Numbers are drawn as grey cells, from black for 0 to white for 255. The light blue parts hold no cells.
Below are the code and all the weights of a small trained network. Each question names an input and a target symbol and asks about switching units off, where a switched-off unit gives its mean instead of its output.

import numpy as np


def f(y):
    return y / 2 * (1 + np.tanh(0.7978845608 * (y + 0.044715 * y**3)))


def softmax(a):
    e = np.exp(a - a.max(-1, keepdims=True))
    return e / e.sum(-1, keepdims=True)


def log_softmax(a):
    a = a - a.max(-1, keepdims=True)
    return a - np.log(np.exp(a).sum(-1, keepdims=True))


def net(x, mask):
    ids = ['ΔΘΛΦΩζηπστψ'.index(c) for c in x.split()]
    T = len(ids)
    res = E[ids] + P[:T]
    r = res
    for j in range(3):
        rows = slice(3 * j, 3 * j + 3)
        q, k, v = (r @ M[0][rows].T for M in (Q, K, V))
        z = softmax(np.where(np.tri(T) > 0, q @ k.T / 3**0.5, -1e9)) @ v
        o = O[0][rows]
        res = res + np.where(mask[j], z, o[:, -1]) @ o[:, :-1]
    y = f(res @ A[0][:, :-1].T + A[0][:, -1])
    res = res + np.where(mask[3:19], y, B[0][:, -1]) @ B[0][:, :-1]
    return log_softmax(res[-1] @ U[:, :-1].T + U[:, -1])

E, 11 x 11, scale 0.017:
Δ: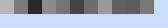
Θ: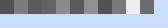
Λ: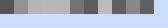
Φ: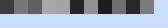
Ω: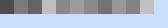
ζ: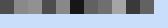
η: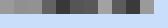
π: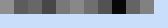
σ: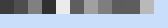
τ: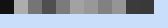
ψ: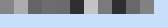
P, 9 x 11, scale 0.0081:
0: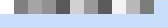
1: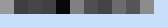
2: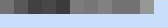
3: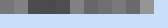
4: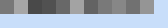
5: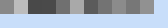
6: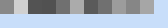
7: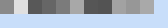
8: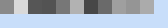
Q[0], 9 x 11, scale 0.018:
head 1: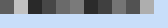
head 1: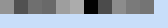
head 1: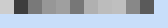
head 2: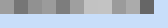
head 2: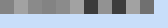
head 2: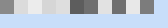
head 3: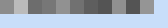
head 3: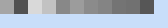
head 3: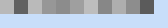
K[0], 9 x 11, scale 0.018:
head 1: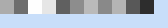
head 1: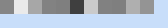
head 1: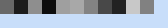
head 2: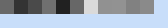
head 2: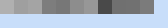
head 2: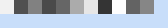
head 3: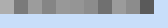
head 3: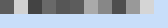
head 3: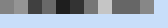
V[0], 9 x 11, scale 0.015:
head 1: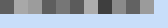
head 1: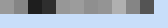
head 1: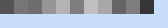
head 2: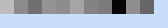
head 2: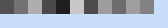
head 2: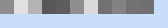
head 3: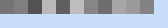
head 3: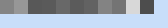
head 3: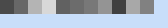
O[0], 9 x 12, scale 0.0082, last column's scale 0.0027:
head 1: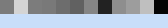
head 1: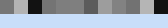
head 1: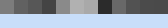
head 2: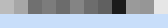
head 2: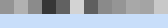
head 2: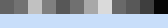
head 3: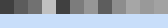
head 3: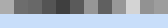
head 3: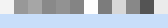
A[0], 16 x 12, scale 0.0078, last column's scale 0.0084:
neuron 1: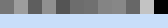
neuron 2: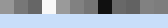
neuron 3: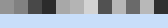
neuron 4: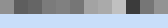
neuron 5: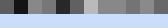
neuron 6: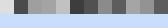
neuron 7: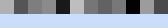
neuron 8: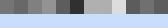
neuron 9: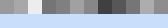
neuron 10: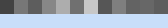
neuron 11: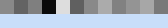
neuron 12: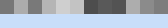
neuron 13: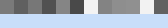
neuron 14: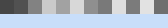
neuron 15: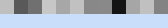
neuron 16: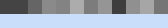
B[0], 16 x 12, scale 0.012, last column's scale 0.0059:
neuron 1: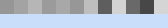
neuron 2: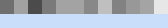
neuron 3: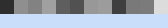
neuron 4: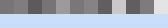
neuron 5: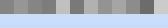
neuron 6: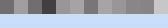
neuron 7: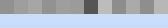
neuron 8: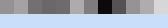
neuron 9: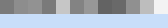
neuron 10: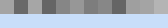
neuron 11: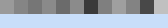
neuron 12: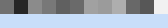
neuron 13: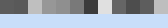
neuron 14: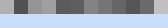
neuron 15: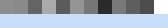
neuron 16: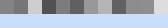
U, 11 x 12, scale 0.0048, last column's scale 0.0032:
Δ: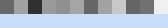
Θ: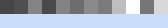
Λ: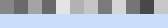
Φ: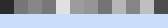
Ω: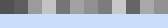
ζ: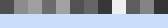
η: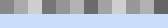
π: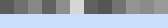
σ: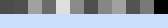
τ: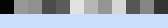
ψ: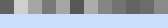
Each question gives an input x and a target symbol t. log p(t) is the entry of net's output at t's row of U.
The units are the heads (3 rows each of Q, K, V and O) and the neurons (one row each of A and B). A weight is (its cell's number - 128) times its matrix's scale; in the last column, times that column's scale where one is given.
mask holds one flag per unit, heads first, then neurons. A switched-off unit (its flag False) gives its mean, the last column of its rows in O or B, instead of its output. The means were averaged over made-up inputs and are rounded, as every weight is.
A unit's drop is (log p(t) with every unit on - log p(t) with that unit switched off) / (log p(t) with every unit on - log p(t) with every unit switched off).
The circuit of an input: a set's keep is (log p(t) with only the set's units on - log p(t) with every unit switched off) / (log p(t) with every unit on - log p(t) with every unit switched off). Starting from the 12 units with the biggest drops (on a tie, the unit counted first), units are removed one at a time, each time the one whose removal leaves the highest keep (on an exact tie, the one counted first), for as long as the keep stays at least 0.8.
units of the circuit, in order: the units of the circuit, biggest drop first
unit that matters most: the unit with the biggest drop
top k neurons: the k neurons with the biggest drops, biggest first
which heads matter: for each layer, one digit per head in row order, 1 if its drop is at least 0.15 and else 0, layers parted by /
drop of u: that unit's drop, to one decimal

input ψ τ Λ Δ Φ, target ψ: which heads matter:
101
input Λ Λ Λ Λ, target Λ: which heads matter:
101
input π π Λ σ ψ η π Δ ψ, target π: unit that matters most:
head 1
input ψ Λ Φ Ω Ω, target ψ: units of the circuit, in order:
(neuron 3; head 3; head 1)
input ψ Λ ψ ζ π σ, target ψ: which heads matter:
101
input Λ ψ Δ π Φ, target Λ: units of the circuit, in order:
(head 1; head 3)
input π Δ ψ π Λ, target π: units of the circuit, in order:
(head 2; neuron 15)
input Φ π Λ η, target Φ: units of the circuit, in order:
(head 1; neuron 9; head 3; head 2)
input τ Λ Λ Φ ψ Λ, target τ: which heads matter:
010
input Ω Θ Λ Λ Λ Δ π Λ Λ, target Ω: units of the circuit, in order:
(head 3; neuron 14; head 2)
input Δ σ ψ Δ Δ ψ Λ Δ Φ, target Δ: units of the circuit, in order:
(head 1; neuron 9)
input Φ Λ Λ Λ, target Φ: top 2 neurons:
(neuron 2; neuron 8)
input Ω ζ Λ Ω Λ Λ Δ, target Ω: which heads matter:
101
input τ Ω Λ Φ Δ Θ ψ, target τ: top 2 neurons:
(neuron 12; neuron 1)
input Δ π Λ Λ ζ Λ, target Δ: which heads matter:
110
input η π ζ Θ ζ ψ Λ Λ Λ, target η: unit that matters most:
head 2
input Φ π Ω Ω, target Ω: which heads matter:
010
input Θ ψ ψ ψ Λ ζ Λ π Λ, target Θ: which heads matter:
001
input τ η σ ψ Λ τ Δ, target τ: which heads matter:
101
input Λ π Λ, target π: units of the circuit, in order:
(head 2)
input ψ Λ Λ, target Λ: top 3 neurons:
(neuron 5; neuron 3; neuron 4)
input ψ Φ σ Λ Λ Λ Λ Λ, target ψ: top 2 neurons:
(neuron 12; neuron 1)
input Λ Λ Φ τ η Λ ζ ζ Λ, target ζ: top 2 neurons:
(neuron 8; neuron 4)
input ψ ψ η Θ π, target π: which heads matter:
010
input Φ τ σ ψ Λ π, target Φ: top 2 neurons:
(neuron 9; neuron 2)
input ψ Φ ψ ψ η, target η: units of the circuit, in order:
(head 2; neuron 7)
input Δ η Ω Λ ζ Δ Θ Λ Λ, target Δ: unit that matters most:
head 2
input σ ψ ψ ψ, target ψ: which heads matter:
010
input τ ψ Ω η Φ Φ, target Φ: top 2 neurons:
(neuron 2; neuron 10)
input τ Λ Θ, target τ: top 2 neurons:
(neuron 1; neuron 12)
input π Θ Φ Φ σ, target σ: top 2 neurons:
(neuron 13; neuron 11)
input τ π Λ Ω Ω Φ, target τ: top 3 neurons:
(neuron 12; neuron 2; neuron 1)
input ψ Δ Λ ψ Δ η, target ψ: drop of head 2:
0.1
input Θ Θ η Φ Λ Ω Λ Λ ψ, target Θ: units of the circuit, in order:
(head 3)
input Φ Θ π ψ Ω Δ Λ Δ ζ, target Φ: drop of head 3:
0.3
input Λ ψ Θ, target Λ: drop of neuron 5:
0.2
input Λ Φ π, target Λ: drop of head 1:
0.7
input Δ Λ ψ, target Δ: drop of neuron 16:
0.1
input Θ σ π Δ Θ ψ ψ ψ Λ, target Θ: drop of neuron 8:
0.0
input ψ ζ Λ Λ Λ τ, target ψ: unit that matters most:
neuron 3
